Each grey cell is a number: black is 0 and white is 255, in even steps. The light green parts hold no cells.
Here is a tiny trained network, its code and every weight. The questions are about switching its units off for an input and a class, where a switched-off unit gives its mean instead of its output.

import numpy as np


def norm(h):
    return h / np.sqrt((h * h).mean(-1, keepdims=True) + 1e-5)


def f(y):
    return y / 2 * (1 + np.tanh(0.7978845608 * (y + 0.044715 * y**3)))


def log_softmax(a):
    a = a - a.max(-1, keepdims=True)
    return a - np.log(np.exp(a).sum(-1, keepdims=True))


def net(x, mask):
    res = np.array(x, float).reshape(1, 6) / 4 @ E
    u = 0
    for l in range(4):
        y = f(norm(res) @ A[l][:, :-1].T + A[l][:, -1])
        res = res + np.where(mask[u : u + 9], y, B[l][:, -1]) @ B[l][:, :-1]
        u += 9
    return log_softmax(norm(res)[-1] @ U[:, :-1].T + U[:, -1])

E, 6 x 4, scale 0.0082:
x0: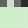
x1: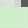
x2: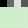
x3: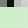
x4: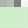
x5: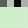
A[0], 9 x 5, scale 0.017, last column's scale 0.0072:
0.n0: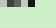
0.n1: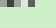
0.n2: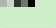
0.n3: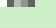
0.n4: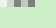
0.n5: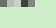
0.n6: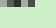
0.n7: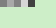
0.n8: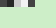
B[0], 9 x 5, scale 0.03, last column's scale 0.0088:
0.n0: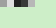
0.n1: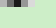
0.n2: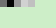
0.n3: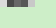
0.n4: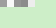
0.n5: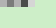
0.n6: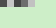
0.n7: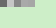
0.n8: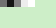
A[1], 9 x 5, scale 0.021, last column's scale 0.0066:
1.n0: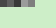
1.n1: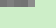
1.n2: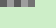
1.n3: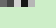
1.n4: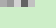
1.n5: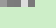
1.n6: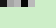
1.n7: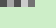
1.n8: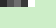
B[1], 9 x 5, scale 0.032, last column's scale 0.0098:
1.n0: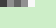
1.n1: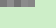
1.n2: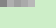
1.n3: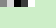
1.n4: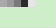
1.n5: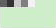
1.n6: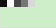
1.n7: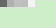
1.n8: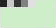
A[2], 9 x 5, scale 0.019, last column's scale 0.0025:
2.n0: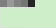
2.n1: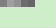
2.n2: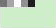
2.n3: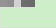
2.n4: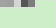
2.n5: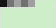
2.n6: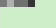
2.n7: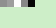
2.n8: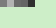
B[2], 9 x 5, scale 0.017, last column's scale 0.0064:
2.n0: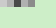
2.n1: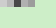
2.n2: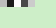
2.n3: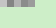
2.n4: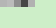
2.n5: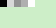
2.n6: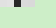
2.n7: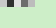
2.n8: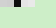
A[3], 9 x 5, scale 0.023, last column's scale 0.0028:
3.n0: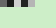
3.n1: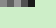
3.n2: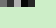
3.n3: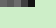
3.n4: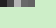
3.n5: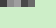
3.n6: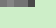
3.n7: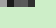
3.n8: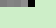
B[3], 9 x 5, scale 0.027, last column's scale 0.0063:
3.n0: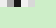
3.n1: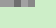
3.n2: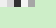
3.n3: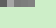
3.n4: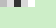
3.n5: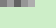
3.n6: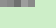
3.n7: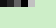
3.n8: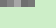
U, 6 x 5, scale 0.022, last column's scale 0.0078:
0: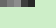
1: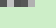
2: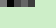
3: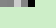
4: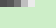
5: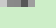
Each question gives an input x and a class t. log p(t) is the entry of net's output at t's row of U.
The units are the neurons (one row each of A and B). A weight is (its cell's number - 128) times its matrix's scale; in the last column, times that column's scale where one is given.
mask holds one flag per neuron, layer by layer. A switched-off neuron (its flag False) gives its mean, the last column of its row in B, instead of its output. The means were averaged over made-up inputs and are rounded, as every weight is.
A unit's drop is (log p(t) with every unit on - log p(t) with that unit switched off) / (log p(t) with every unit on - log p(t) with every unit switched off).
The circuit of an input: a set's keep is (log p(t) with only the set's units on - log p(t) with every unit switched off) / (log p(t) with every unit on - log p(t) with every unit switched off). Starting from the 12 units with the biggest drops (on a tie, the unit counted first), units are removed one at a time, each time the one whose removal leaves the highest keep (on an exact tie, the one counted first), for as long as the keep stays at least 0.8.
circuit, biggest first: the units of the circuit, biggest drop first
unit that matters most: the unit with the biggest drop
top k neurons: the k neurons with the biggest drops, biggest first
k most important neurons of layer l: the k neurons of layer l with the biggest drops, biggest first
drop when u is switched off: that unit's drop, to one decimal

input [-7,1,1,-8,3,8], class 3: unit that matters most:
0.n4
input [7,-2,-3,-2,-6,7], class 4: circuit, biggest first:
(0.n2 1.n3)
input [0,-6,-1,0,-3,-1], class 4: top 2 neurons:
(0.n5 1.n3)
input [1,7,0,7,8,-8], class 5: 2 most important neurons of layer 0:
(0.n4 0.n2)
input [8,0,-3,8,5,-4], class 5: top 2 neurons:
(0.n4 0.n0)
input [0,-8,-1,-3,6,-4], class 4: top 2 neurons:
(0.n8 1.n3)
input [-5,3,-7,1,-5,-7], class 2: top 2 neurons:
(0.n3 3.n7)
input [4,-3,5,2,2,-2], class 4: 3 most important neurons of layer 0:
(0.n8 0.n4 0.n3)
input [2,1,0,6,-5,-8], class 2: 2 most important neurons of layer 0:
(0.n4 0.n3)
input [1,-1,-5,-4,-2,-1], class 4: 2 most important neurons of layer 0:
(0.n2 0.n5)
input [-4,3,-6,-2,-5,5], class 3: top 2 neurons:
(0.n2 0.n4)
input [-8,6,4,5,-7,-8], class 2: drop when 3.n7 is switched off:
0.2
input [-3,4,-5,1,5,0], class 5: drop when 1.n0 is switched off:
0.1
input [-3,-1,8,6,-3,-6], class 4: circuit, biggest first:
(0.n8)
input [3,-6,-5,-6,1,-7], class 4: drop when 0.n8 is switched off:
-0.1
